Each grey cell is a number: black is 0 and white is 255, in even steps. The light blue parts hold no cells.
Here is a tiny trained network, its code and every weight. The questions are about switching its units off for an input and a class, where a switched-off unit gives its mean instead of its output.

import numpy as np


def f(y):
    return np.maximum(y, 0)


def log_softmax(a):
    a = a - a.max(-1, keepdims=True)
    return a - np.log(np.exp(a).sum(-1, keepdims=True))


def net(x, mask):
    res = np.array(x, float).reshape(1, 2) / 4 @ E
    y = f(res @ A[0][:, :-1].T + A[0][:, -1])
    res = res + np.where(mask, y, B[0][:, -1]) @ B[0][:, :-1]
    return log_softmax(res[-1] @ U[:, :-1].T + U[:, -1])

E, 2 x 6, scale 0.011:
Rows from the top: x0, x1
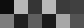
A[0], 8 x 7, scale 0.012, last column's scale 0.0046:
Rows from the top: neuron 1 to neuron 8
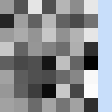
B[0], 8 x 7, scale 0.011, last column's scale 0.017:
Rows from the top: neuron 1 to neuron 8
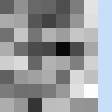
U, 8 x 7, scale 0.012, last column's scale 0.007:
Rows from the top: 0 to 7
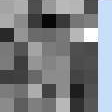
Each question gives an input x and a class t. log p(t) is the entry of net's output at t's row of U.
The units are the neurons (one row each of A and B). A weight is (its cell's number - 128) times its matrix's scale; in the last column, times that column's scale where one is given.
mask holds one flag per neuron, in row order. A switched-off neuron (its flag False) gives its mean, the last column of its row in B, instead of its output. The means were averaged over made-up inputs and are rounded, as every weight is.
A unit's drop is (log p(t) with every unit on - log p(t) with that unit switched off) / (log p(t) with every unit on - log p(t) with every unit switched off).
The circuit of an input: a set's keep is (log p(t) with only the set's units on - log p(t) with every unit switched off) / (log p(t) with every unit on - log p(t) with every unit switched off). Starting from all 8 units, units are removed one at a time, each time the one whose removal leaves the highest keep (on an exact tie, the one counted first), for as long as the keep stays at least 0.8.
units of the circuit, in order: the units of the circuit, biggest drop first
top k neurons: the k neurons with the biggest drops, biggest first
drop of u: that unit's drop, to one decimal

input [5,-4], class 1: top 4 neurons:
neuron 2; neuron 5; neuron 7; neuron 6
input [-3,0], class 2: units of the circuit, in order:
neuron 5
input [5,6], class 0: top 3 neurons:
neuron 5; neuron 1; neuron 4
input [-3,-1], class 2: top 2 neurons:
neuron 2; neuron 5
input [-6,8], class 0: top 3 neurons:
neuron 5; neuron 7; neuron 6
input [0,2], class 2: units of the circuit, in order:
neuron 5; neuron 2
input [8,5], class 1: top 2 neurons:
neuron 2; neuron 3
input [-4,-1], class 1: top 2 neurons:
neuron 4; neuron 7
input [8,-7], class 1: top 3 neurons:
neuron 2; neuron 5; neuron 7
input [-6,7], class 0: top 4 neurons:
neuron 5; neuron 7; neuron 6; neuron 2
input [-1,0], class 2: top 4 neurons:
neuron 5; neuron 2; neuron 4; neuron 8
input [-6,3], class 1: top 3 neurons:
neuron 4; neuron 1; neuron 3
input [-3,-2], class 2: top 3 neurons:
neuron 2; neuron 5; neuron 3
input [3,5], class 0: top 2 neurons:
neuron 5; neuron 1
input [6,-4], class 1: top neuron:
neuron 2
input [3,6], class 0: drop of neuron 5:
0.4
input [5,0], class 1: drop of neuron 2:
0.2
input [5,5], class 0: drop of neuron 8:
-0.1
